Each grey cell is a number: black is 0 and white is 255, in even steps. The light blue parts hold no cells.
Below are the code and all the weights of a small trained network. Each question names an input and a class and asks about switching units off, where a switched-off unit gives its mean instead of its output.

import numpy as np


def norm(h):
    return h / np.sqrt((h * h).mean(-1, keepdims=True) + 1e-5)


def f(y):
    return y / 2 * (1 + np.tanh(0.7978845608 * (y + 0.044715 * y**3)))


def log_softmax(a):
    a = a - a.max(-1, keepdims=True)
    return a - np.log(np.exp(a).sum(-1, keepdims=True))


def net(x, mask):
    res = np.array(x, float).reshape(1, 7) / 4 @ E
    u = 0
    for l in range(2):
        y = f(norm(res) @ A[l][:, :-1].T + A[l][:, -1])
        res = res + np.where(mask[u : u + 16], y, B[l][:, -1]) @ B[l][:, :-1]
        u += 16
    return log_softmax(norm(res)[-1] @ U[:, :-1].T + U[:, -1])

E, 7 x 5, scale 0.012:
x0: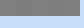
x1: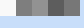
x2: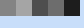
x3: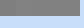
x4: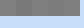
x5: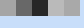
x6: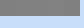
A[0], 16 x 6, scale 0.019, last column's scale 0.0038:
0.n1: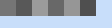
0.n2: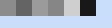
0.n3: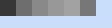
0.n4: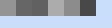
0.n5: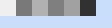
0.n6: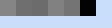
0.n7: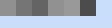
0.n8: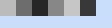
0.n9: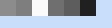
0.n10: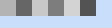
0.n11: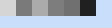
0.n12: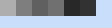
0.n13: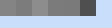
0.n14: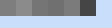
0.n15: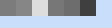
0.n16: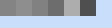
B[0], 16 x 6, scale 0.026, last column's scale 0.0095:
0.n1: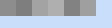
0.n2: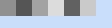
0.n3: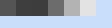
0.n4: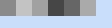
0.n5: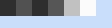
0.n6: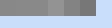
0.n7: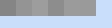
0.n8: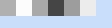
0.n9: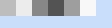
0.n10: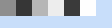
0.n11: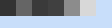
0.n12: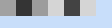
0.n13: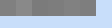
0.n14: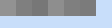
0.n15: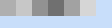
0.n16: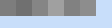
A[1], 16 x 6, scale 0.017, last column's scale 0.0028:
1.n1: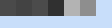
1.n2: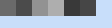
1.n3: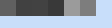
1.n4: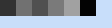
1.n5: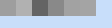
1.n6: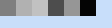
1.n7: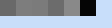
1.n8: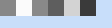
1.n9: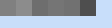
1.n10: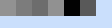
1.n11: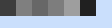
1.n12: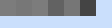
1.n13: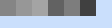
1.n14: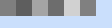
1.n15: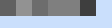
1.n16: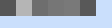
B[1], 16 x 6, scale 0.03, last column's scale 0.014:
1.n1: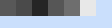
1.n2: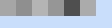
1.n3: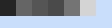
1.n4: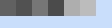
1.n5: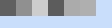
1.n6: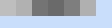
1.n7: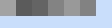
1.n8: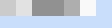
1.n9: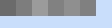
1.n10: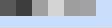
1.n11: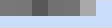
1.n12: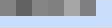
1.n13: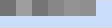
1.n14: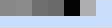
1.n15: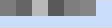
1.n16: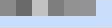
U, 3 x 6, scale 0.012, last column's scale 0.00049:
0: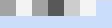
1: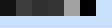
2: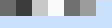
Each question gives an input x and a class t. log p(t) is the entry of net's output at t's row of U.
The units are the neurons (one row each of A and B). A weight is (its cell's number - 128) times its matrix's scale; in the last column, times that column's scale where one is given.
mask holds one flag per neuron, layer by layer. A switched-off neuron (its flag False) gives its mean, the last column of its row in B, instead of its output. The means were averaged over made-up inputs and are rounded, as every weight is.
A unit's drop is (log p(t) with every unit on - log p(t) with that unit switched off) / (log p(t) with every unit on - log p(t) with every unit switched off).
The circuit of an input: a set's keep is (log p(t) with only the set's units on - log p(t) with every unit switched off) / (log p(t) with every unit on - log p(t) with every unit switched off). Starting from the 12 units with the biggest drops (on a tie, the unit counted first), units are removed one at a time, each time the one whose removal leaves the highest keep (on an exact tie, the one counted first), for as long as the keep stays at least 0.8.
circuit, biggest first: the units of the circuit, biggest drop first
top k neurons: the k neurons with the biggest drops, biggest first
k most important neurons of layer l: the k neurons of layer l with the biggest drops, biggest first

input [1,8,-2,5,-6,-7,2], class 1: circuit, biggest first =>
(0.n5)
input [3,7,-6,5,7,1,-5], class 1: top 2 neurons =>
(0.n5; 0.n11)
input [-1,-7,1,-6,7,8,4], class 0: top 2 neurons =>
(0.n8; 0.n5)
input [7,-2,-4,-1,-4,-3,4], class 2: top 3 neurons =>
(0.n10; 0.n8; 1.n8)
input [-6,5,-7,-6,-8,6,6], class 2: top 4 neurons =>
(0.n10; 0.n2; 0.n9; 0.n15)
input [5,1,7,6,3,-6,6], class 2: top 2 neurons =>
(0.n12; 0.n8)
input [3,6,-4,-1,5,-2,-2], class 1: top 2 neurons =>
(0.n5; 0.n11)
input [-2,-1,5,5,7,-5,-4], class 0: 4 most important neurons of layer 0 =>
(0.n10; 0.n9; 0.n2; 0.n15)
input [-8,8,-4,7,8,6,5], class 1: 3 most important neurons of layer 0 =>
(0.n5; 0.n11; 0.n9)
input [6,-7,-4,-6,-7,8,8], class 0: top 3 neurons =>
(0.n8; 0.n5; 0.n11)
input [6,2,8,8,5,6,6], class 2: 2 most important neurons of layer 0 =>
(0.n12; 0.n9)
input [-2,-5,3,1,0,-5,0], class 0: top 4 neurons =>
(0.n5; 0.n11; 1.n8; 0.n15)
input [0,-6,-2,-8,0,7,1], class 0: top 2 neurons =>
(0.n8; 0.n5)
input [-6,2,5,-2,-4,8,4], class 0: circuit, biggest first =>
(0.n8)
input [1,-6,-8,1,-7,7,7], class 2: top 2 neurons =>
(0.n5; 0.n2)
